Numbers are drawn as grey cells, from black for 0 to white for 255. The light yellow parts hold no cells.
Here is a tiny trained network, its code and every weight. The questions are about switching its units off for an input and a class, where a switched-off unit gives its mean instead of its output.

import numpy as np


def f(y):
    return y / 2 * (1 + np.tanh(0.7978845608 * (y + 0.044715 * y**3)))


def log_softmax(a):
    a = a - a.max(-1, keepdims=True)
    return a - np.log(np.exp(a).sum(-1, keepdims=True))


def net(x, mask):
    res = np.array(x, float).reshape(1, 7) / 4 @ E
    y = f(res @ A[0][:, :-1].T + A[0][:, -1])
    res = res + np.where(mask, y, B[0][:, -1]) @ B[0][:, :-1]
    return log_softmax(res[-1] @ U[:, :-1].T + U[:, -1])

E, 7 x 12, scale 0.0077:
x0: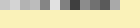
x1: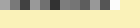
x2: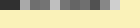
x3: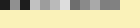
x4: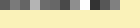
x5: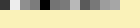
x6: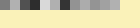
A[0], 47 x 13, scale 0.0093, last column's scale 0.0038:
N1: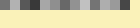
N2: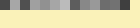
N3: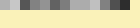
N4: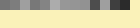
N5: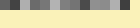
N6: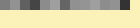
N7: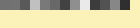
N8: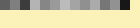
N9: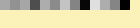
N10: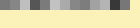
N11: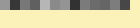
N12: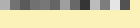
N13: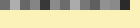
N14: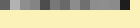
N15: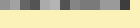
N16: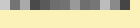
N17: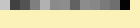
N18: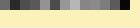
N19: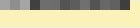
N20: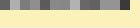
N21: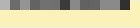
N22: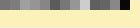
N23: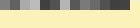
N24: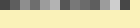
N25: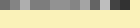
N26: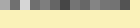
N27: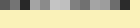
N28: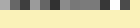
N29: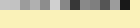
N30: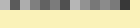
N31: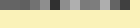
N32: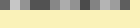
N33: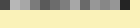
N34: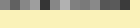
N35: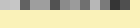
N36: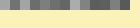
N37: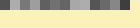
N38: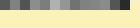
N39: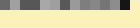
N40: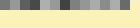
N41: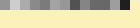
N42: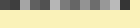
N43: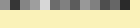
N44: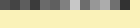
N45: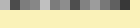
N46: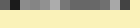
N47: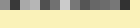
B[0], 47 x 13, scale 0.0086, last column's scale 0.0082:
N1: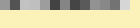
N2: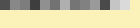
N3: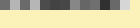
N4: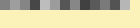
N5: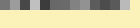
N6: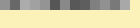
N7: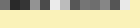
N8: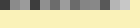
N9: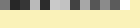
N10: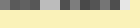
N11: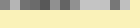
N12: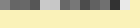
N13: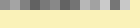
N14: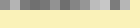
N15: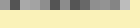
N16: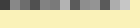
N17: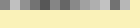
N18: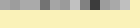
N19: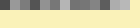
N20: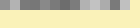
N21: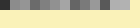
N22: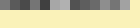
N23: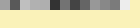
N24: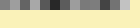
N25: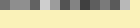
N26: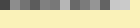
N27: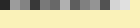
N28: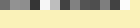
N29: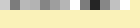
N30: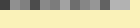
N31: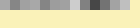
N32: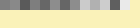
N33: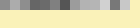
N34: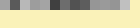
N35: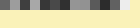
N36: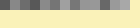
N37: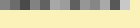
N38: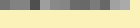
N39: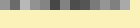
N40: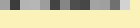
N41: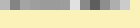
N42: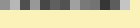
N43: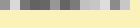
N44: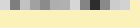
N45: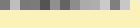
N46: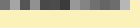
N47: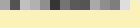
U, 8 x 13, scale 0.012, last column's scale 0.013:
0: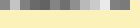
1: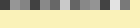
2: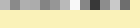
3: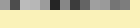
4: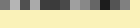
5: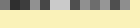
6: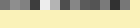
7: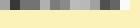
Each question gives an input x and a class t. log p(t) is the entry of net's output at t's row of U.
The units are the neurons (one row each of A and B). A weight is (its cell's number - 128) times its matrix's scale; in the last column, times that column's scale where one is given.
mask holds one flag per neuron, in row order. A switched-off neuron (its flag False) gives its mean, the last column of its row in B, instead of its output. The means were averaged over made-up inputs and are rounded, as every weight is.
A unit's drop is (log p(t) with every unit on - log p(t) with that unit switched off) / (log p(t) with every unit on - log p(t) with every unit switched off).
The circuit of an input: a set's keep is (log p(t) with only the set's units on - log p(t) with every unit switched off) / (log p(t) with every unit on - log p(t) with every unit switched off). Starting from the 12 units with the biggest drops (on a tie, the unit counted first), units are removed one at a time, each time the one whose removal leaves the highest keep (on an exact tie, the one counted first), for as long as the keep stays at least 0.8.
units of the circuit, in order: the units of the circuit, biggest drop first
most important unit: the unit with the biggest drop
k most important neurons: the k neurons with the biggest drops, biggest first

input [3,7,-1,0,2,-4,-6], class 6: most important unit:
N28
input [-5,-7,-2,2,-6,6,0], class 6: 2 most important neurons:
N10, N25
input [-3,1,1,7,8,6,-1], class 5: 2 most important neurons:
N7, N37
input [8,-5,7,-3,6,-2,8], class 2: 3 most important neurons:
N29, N41, N23
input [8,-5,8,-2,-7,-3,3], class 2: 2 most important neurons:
N29, N41
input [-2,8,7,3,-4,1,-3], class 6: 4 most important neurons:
N28, N12, N35, N3
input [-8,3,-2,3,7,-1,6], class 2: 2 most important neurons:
N44, N18
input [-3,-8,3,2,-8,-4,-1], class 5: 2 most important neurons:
N9, N28
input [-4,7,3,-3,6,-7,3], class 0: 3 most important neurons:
N43, N11, N17
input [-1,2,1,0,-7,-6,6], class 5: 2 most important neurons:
N9, N12
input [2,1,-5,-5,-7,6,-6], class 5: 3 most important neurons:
N9, N12, N43
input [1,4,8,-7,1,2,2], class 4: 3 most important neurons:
N42, N24, N5
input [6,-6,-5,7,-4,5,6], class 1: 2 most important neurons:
N27, N2
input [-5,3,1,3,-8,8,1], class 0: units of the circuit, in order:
N32
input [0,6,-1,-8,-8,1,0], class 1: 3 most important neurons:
N16, N26, N21
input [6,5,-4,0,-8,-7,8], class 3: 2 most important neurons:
N40, N15
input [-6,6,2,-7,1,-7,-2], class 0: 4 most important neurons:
N43, N11, N17, N45
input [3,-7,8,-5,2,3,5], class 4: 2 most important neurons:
N24, N42
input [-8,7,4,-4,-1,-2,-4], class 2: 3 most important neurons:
N44, N18, N31
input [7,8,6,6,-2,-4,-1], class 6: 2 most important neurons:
N28, N12
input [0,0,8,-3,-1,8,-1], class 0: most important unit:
N33
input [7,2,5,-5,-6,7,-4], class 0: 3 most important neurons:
N32, N33, N14
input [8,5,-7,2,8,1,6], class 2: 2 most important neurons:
N29, N41
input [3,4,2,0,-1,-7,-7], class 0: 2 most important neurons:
N43, N11
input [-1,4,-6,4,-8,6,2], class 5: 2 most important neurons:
N9, N12
